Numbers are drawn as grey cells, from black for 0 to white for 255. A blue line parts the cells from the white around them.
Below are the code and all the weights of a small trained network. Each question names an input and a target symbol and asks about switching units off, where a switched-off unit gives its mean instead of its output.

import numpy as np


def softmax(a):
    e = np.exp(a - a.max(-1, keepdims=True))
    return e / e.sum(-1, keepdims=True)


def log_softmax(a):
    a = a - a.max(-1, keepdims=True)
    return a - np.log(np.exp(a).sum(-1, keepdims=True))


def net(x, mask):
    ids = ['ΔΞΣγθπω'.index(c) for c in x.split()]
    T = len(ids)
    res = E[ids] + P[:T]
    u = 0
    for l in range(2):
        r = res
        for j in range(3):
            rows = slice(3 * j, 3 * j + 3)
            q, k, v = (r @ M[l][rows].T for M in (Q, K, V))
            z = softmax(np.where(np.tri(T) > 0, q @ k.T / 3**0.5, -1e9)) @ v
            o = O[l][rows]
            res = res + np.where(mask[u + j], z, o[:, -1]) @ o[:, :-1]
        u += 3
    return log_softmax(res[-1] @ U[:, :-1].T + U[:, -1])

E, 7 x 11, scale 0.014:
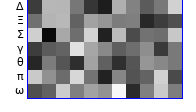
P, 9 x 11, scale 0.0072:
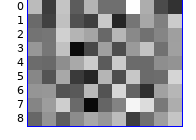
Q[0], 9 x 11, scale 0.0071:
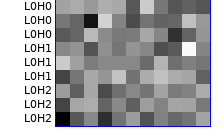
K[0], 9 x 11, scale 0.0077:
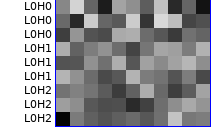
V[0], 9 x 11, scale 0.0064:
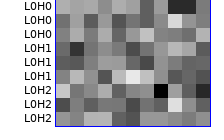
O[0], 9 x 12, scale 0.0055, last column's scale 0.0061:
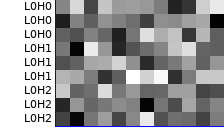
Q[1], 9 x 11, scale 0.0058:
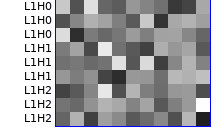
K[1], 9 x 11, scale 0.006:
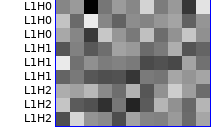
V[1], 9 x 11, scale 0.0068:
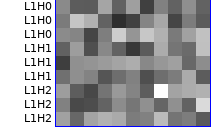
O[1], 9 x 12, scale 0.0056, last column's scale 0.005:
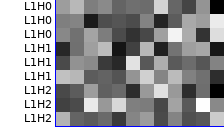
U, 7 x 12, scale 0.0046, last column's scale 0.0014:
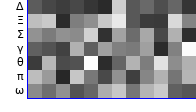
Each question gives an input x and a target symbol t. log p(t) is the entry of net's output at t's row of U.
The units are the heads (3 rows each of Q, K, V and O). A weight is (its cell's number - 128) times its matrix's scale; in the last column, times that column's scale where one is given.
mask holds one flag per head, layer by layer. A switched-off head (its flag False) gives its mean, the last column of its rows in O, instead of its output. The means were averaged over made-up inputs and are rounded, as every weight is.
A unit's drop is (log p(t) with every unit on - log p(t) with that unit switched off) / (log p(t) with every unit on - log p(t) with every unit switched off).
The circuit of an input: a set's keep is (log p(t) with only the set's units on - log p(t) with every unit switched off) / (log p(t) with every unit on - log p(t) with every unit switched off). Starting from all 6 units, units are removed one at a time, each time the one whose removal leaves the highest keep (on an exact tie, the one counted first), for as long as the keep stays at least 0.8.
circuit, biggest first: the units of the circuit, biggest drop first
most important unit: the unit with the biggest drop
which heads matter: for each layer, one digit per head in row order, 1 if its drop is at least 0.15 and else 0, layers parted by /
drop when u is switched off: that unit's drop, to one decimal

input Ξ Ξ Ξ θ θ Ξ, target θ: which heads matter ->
111 / 000
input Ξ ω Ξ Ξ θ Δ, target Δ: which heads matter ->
001 / 110
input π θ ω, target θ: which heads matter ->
101 / 001
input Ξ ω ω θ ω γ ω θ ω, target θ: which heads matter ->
001 / 001
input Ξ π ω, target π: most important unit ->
L1H0
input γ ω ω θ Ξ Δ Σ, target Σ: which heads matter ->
000 / 001
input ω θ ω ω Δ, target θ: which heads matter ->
101 / 001
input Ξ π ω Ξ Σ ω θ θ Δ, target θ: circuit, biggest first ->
(L0H2; L1H2)
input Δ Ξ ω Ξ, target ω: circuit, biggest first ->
(L0H0; L1H0; L0H1)
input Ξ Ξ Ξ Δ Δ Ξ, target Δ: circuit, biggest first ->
(L1H0; L0H0; L1H1)
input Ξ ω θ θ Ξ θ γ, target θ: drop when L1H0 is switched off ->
-0.2
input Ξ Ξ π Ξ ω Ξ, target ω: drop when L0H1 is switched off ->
0.2
